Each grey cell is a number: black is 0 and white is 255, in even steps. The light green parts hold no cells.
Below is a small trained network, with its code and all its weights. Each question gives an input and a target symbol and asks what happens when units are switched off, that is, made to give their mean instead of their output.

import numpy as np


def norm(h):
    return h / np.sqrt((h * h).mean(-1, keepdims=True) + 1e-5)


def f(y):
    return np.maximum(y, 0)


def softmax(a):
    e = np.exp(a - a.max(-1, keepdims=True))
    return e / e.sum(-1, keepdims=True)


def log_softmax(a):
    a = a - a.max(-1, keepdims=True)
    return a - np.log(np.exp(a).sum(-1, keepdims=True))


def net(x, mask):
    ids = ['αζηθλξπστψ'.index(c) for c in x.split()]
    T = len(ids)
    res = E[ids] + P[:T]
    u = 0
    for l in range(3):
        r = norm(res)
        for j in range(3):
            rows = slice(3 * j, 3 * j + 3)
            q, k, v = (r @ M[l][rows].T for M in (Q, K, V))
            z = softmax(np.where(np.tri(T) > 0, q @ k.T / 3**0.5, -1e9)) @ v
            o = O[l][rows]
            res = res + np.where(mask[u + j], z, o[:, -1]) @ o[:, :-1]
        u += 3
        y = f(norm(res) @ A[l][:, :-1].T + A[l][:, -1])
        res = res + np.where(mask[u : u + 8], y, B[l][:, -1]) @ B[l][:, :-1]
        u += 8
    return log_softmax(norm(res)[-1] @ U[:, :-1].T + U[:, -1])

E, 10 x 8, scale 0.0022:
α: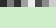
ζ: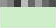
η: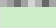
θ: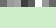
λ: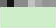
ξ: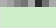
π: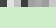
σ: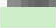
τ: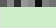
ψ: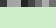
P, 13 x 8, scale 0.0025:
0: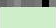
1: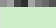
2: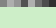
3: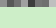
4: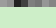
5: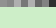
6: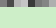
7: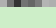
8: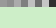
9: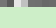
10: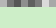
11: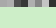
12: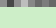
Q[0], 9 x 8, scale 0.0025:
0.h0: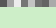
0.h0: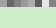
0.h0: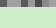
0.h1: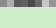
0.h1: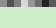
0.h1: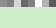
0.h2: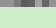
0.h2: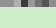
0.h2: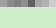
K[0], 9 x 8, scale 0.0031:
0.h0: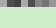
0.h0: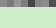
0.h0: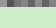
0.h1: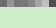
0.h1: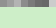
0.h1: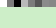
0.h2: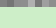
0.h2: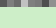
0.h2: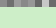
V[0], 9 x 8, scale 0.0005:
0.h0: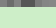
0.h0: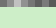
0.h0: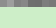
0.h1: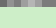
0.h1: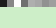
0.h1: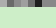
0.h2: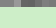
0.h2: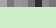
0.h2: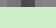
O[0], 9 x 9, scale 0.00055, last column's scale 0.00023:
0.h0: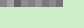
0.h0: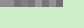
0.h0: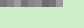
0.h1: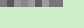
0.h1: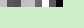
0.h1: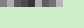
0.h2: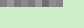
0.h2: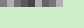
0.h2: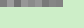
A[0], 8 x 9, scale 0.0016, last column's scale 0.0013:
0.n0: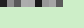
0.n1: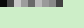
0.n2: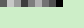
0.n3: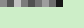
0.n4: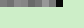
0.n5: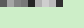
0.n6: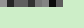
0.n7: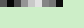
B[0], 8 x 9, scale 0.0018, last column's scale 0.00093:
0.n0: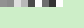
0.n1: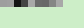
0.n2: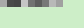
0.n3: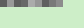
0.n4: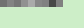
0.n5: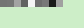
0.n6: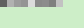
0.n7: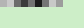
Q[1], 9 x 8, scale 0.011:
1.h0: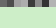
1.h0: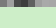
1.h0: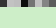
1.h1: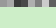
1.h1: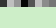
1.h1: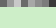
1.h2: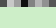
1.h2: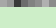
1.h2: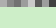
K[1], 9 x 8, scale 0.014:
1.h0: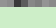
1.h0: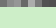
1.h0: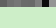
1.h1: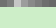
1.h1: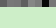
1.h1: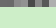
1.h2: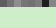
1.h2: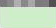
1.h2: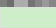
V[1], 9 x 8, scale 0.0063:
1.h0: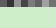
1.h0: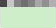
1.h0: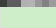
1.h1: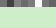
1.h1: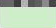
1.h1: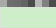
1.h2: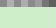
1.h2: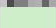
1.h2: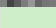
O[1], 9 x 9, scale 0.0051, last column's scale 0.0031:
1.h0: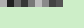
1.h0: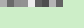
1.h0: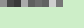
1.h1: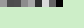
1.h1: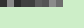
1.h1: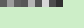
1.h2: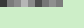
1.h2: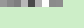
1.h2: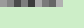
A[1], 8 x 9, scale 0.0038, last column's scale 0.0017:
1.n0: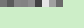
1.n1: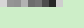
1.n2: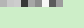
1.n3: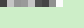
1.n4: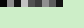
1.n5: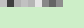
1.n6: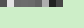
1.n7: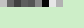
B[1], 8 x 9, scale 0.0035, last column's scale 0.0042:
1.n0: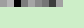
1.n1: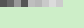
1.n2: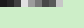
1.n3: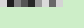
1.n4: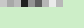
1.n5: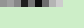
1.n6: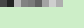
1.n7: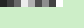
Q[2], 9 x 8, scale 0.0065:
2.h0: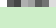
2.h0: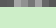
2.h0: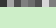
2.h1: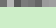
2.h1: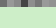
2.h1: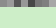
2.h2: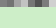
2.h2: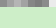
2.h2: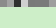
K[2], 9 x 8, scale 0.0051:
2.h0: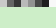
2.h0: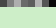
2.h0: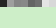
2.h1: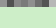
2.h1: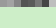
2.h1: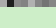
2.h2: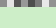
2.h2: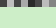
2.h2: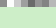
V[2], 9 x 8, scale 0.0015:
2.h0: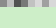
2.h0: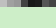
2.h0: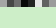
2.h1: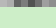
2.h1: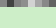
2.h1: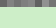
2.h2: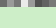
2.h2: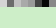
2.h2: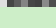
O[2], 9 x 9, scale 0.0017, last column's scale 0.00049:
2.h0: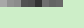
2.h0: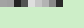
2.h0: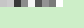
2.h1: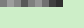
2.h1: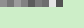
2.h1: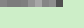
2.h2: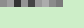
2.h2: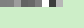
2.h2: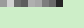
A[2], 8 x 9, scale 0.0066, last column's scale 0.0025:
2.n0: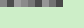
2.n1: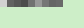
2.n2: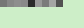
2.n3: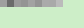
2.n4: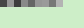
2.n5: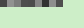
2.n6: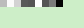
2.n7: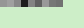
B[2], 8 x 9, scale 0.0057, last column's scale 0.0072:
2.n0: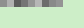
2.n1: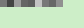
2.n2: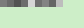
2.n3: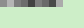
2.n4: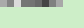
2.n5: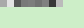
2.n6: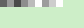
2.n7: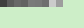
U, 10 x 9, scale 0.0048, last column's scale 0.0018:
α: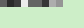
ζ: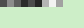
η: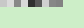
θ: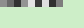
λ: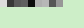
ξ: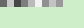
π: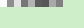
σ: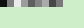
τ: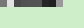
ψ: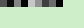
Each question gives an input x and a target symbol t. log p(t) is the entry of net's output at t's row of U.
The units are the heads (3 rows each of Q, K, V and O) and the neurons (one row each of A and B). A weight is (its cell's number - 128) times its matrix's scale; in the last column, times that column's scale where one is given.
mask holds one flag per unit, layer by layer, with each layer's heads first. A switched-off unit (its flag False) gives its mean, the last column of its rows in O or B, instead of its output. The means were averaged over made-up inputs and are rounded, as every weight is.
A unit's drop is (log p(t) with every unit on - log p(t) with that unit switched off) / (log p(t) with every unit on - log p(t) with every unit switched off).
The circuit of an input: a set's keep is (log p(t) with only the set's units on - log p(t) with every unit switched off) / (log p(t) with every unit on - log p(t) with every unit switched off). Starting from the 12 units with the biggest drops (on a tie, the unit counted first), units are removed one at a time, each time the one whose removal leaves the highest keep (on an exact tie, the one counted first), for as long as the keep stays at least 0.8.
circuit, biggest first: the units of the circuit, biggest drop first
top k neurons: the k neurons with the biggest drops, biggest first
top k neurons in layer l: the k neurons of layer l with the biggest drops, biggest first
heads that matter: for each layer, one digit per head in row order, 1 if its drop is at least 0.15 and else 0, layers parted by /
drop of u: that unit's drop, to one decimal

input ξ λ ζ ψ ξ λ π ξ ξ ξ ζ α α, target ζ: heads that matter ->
000 / 010 / 000
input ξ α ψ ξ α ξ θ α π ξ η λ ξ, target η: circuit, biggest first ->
[2.n6, 1.h2]
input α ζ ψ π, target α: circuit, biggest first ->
[1.h0, 1.n7, 2.n6]
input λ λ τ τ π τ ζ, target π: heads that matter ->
000 / 100 / 000
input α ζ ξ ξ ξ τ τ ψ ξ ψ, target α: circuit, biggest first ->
[1.h0, 2.n6]
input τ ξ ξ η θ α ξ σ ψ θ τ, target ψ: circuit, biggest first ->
[1.h0, 1.h2]
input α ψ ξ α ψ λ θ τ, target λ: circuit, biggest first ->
[1.h0, 2.n6]
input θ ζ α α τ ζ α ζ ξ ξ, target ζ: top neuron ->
[1.n4]
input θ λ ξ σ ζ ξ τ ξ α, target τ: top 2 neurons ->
[2.n5, 2.n6]
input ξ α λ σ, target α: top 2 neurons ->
[1.n7, 2.n6]
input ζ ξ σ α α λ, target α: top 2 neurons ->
[1.n7, 2.n6]
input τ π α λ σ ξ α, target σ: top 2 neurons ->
[2.n6, 1.n2]
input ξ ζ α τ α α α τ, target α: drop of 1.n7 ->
0.1
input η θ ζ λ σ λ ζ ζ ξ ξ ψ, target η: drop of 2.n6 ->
0.2
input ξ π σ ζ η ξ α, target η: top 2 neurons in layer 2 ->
[2.n6, 2.n3]
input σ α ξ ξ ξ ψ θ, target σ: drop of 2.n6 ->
0.2
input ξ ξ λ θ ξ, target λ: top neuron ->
[2.n6]
